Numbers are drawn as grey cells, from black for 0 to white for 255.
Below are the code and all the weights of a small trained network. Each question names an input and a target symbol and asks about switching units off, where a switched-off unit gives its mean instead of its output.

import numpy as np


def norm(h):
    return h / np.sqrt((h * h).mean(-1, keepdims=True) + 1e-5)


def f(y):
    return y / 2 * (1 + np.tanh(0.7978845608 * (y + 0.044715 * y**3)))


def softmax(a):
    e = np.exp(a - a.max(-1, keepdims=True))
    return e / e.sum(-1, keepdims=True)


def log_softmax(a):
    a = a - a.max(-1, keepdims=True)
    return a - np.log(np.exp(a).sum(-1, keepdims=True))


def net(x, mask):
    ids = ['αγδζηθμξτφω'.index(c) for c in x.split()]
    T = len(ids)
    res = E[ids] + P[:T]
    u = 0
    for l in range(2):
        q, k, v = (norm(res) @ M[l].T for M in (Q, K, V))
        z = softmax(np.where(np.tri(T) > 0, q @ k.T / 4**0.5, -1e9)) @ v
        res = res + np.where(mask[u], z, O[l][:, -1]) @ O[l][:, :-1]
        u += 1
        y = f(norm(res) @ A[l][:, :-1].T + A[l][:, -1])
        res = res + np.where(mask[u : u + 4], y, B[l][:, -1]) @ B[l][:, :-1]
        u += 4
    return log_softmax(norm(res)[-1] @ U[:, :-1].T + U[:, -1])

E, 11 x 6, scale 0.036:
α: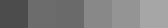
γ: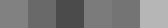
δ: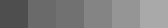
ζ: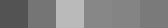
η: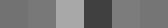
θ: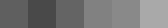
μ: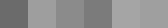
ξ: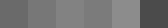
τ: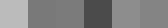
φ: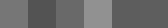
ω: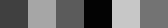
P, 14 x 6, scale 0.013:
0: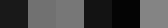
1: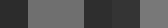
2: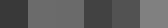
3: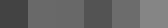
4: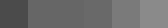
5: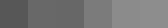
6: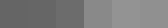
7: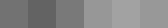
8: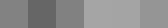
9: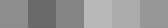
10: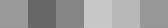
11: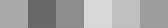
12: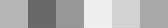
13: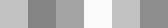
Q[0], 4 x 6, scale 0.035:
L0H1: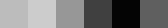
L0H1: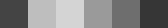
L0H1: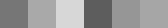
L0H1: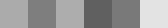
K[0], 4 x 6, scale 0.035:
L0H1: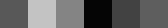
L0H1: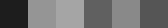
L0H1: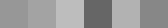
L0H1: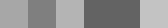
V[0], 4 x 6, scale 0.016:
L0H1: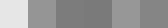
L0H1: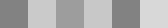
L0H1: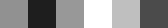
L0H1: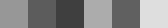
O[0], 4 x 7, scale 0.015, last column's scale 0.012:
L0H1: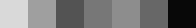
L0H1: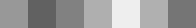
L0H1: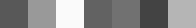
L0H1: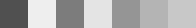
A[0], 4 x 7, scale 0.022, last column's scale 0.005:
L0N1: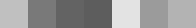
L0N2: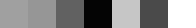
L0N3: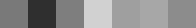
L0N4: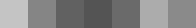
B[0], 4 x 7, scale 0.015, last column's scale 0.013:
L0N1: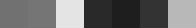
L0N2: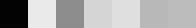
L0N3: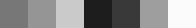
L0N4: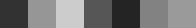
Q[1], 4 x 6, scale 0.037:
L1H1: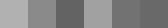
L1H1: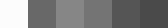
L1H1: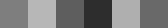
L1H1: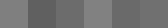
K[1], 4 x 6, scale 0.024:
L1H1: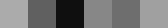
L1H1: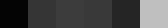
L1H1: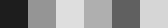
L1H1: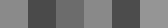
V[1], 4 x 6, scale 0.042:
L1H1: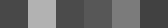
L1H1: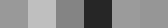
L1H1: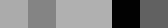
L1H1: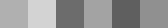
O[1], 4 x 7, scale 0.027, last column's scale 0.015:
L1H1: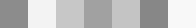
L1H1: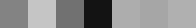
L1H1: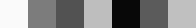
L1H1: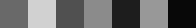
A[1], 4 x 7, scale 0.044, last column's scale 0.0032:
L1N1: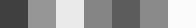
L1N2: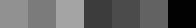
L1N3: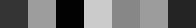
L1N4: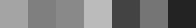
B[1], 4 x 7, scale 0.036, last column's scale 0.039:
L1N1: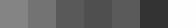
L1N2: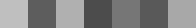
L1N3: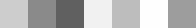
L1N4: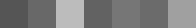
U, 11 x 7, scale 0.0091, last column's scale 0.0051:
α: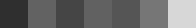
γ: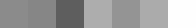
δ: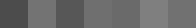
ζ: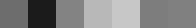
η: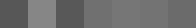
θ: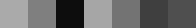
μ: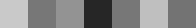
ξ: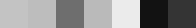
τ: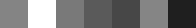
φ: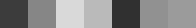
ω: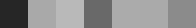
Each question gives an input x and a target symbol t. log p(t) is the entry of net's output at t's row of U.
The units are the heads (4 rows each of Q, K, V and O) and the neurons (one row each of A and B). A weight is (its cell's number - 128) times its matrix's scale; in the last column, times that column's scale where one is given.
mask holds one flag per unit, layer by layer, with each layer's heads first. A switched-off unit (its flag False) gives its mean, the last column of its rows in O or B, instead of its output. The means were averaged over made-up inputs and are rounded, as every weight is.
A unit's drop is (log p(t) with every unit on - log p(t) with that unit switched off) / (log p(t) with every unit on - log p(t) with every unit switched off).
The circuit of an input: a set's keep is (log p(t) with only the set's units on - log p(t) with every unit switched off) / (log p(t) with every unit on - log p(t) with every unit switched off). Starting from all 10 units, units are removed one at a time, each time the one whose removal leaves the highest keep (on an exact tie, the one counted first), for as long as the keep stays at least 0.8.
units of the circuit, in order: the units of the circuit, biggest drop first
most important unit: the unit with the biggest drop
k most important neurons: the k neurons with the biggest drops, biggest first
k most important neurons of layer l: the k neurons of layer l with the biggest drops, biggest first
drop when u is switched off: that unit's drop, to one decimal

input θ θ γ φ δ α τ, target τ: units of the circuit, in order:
[L0H1, L0N2, L1H1, L0N4]
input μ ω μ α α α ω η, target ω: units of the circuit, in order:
[L1H1, L0N2]
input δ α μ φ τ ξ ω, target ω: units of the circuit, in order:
[L0N2, L1H1]
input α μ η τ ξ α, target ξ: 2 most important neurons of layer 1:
[L1N4, L1N2]
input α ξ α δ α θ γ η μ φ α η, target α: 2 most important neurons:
[L0N2, L0N1]
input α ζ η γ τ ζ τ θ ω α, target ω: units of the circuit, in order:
[L1H1, L0H1]
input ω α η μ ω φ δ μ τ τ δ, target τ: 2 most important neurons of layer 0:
[L0N3, L0N2]
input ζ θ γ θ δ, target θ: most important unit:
L0H1
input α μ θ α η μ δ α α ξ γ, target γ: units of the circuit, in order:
[L0H1, L1H1, L1N3]
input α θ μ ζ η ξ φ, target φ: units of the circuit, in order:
[L1H1, L0H1, L1N4]
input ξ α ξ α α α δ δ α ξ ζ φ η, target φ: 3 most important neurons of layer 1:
[L1N4, L1N1, L1N2]
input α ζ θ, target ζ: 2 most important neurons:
[L0N2, L1N1]
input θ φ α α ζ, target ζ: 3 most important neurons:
[L0N3, L1N1, L0N1]
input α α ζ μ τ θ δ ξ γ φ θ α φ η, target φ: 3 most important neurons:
[L0N2, L0N3, L1N4]
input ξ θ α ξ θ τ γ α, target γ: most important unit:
L0H1
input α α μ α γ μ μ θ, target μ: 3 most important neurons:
[L0N2, L0N1, L1N1]
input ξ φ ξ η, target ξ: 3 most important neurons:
[L0N2, L0N3, L1N4]
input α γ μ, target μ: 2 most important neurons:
[L1N1, L0N1]
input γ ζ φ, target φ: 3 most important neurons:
[L1N4, L1N1, L0N3]
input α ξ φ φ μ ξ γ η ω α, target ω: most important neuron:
[L0N3]
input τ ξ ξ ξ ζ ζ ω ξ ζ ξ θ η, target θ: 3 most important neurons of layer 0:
[L0N2, L0N1, L0N3]
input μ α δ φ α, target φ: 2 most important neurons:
[L0N2, L1N4]
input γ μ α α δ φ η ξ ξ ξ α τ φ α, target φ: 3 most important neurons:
[L0N4, L1N4, L0N3]
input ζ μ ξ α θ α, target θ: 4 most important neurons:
[L1N1, L0N1, L1N3, L0N2]
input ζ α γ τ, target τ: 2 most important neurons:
[L0N2, L0N4]
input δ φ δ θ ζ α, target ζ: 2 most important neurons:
[L0N2, L1N1]
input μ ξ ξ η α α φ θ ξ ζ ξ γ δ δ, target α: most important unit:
L1H1
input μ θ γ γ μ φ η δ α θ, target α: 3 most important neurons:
[L1N1, L0N2, L1N4]
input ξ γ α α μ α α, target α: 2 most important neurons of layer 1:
[L1N2, L1N1]
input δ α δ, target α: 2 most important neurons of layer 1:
[L1N2, L1N1]
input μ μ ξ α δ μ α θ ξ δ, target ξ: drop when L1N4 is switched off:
0.2
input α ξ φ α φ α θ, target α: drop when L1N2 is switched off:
0.1
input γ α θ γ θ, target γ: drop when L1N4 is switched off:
0.0
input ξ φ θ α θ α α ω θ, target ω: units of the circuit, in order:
[L1H1]
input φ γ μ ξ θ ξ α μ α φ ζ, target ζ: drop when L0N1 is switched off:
0.2
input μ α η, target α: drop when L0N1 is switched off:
0.3
